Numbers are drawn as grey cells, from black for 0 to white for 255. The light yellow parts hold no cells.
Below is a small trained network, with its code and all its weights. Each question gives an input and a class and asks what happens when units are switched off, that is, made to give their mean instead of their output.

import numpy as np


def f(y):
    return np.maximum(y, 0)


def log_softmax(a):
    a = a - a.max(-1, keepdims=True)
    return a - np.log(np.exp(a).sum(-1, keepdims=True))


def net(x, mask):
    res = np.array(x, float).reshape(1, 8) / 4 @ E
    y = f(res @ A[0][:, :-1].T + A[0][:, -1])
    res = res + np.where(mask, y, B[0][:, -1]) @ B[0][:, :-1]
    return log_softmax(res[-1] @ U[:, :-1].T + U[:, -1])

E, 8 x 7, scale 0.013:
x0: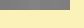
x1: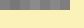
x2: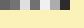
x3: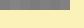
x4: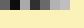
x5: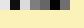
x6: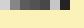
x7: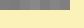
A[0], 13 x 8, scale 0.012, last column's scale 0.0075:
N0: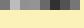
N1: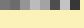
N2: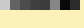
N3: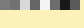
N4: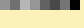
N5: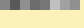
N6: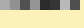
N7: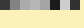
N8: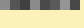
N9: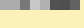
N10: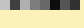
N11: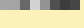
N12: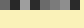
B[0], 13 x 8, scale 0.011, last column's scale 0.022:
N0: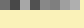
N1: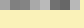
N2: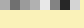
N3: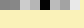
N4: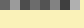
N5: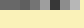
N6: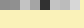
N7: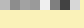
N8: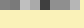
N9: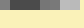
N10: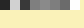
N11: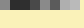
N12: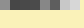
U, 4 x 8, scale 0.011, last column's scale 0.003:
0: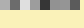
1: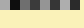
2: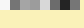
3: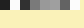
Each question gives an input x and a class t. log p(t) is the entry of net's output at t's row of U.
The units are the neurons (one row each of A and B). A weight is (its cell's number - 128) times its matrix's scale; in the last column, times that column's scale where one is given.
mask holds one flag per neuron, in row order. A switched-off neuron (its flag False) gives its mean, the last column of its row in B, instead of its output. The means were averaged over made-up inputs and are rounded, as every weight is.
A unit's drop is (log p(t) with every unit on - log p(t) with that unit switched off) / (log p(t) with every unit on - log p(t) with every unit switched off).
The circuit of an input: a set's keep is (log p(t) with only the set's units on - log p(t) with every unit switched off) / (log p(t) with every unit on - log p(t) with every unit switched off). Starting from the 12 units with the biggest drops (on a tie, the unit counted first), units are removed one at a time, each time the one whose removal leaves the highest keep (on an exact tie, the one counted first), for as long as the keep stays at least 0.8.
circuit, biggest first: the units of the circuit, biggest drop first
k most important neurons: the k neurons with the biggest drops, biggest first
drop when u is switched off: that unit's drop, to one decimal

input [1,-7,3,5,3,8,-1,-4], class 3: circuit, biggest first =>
(N10)
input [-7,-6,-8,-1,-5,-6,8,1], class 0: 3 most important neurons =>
(N6; N7; N10)
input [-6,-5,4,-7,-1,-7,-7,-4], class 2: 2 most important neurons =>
(N10; N7)
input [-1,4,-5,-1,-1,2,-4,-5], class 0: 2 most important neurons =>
(N6; N2)
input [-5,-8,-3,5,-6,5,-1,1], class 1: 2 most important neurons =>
(N11; N0)
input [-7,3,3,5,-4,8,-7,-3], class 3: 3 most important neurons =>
(N10; N4; N2)
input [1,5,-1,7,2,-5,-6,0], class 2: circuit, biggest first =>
(N10; N7)
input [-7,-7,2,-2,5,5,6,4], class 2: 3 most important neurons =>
(N2; N11; N9)
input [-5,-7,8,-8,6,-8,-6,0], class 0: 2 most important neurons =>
(N10; N3)
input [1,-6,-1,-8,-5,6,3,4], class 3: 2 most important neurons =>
(N10; N12)
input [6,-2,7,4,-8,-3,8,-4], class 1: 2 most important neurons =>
(N11; N9)
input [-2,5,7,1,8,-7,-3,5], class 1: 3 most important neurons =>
(N10; N5; N6)
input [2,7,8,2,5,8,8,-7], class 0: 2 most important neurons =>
(N3; N7)
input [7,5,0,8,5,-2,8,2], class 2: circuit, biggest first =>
(N2)
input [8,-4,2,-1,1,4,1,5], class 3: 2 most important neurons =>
(N10; N6)
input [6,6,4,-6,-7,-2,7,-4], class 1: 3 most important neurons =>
(N11; N9; N7)
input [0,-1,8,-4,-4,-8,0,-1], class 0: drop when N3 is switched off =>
0.6
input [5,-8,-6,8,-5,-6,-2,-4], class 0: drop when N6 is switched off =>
0.3
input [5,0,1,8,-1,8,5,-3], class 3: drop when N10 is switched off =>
1.3
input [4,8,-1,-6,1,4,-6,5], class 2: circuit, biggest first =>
(N7)
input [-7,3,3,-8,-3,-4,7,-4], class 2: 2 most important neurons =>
(N10; N2)
